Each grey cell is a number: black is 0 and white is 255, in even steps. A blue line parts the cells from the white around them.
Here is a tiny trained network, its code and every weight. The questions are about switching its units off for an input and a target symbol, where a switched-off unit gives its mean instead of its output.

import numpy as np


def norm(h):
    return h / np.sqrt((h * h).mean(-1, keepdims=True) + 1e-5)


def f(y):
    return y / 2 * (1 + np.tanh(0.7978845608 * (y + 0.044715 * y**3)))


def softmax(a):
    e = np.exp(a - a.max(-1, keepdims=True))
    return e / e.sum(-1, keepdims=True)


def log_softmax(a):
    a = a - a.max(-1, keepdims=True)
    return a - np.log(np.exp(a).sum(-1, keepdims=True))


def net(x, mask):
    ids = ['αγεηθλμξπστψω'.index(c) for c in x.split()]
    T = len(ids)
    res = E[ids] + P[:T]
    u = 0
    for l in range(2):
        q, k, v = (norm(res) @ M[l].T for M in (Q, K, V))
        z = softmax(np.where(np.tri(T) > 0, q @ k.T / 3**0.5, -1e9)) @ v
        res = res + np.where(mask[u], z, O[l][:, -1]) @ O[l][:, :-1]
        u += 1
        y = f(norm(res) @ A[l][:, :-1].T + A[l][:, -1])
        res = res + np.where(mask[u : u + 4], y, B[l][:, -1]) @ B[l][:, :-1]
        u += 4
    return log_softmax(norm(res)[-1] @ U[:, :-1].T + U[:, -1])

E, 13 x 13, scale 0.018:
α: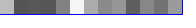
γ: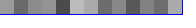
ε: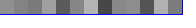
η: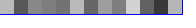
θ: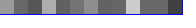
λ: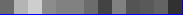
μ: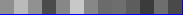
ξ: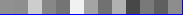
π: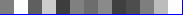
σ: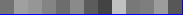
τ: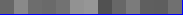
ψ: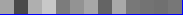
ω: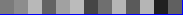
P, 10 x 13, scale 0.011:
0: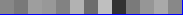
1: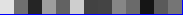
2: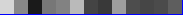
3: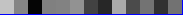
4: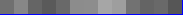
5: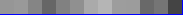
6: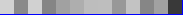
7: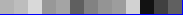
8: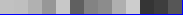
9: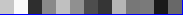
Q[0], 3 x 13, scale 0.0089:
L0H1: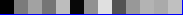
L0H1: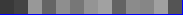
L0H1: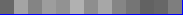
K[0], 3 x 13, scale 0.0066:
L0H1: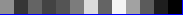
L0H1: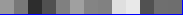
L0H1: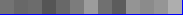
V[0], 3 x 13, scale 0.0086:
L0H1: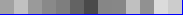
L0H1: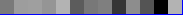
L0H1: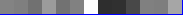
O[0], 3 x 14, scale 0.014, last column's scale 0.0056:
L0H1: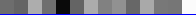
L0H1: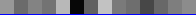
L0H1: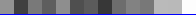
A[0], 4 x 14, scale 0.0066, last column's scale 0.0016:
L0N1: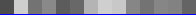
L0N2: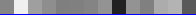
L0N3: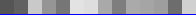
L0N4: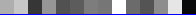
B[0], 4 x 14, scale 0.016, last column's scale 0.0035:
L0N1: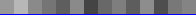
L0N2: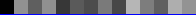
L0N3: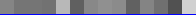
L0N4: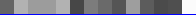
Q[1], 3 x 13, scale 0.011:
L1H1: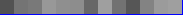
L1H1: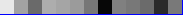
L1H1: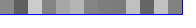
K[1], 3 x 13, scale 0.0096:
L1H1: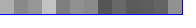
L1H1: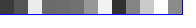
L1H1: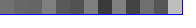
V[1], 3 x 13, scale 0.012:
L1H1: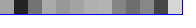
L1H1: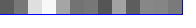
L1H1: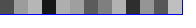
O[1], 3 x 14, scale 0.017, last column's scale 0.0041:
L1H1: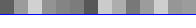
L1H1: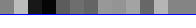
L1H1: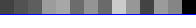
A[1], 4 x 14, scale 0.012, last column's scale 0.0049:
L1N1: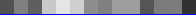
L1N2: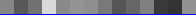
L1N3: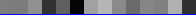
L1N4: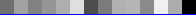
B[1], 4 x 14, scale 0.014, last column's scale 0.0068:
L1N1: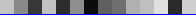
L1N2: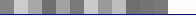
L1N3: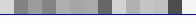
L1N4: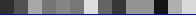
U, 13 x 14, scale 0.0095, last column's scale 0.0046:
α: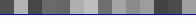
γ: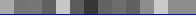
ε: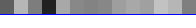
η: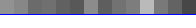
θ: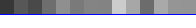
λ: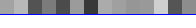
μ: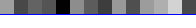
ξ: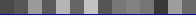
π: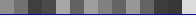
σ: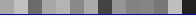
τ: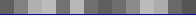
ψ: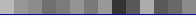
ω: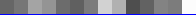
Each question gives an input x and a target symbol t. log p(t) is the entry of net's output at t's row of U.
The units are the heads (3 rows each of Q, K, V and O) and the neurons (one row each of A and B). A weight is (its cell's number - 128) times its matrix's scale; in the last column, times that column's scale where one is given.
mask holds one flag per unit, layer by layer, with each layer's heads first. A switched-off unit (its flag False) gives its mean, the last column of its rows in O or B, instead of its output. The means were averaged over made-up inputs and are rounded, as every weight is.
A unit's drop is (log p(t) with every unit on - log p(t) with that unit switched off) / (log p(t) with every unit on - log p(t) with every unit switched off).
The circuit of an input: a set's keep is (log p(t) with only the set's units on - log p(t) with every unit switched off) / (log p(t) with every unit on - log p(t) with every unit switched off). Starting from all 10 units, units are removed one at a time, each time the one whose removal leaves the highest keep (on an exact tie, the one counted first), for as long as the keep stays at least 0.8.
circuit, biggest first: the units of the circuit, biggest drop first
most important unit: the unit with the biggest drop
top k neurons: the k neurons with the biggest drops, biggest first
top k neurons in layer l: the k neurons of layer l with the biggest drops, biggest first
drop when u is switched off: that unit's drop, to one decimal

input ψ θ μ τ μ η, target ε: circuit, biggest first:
L1H1, L0H1, L1N4
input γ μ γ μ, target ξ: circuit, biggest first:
L1N4, L1H1, L0H1
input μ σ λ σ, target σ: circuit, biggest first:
L1N2, L1H1, L0H1
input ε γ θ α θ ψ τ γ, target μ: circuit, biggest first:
L0H1
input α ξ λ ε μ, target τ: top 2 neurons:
L1N1, L1N4
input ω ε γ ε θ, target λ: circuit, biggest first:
L0H1, L1N1
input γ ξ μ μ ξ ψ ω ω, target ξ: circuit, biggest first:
L1N4, L0H1, L1H1
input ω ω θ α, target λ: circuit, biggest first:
L1N1, L0H1
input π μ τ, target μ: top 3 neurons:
L1N4, L0N3, L0N4
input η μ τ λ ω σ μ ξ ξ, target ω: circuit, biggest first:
L1H1, L0H1, L0N4
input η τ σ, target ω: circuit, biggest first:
L1H1, L0H1
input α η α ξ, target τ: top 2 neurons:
L1N1, L1N4
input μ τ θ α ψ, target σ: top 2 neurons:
L1N2, L0N2
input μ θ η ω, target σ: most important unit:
L1N2
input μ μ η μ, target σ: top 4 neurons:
L1N2, L0N2, L1N1, L0N4
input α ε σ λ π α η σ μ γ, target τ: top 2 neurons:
L1N2, L0N4
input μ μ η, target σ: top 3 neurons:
L1N2, L0N2, L1N1
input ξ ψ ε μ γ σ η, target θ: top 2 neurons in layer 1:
L1N4, L1N1
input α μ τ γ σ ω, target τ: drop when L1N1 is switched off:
0.6
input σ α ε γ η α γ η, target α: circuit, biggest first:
L0H1
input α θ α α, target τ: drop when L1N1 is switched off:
0.5
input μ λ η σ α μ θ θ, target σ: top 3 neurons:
L1N2, L1N1, L0N2
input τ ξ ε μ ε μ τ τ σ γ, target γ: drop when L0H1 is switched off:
1.2
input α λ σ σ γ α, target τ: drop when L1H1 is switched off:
0.5
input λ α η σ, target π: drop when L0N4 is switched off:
0.0
